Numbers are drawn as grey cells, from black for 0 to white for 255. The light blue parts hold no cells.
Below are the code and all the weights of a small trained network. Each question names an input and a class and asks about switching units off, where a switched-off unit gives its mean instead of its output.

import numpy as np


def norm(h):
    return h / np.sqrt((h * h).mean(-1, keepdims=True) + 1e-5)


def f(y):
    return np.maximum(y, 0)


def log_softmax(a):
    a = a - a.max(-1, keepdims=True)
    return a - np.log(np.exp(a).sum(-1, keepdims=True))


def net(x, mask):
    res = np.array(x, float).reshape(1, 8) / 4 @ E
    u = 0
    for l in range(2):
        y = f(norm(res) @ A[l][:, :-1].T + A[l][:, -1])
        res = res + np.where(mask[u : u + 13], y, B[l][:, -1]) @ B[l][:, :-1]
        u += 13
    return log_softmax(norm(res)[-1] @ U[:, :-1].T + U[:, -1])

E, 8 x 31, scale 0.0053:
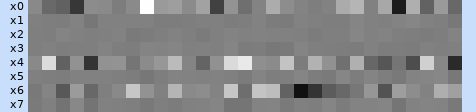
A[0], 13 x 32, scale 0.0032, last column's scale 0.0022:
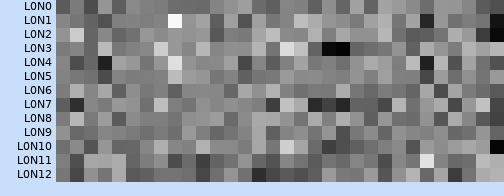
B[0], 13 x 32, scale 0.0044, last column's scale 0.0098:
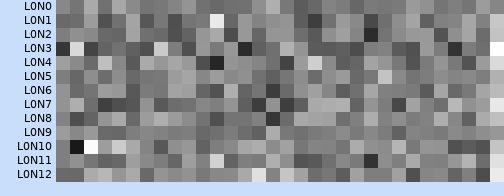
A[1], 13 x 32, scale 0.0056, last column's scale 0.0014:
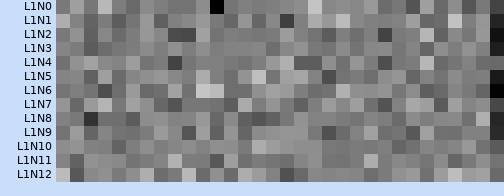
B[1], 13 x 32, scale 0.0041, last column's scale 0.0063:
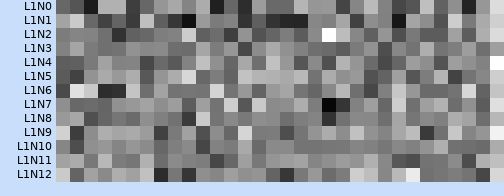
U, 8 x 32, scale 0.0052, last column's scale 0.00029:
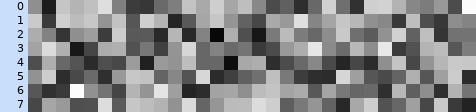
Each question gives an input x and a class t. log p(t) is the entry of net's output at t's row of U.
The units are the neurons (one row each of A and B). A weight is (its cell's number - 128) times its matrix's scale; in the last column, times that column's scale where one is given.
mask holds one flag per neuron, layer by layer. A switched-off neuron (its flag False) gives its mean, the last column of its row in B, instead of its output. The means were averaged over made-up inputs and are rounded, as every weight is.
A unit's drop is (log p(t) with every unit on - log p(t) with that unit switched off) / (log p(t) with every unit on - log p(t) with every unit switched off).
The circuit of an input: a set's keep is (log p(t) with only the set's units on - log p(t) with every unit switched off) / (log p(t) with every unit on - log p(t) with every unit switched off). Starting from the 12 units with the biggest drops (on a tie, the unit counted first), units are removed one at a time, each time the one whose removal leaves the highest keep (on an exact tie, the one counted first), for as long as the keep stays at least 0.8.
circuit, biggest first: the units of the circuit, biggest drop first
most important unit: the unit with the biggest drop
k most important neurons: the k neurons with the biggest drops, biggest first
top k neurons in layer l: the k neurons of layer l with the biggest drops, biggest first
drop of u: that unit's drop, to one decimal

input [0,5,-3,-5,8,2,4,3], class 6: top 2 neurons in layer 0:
[L0N8; L0N11]
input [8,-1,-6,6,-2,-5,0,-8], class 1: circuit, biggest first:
[L0N3]
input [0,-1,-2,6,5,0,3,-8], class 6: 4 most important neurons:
[L0N11; L0N8; L0N1; L0N6]
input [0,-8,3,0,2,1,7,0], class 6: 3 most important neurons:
[L0N11; L0N1; L0N10]
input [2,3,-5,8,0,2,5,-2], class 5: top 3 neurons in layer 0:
[L0N3; L0N7; L0N12]
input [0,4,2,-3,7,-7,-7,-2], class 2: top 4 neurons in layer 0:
[L0N11; L0N8; L0N1; L0N6]
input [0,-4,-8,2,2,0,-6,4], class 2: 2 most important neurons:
[L0N1; L0N11]
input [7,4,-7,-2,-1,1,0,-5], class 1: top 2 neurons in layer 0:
[L0N4; L0N3]
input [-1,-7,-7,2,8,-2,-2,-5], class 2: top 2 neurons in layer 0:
[L0N8; L0N3]
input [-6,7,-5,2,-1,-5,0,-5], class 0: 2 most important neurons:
[L0N3; L0N11]
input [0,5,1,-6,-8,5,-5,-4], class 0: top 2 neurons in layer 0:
[L0N11; L0N12]
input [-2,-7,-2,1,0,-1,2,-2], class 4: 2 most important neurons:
[L0N4; L0N11]
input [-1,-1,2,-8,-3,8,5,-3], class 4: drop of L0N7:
0.1
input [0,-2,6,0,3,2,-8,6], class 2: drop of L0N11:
0.6
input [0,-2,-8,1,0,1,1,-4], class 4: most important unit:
L0N4
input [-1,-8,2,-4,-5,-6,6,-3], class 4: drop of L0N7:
0.2
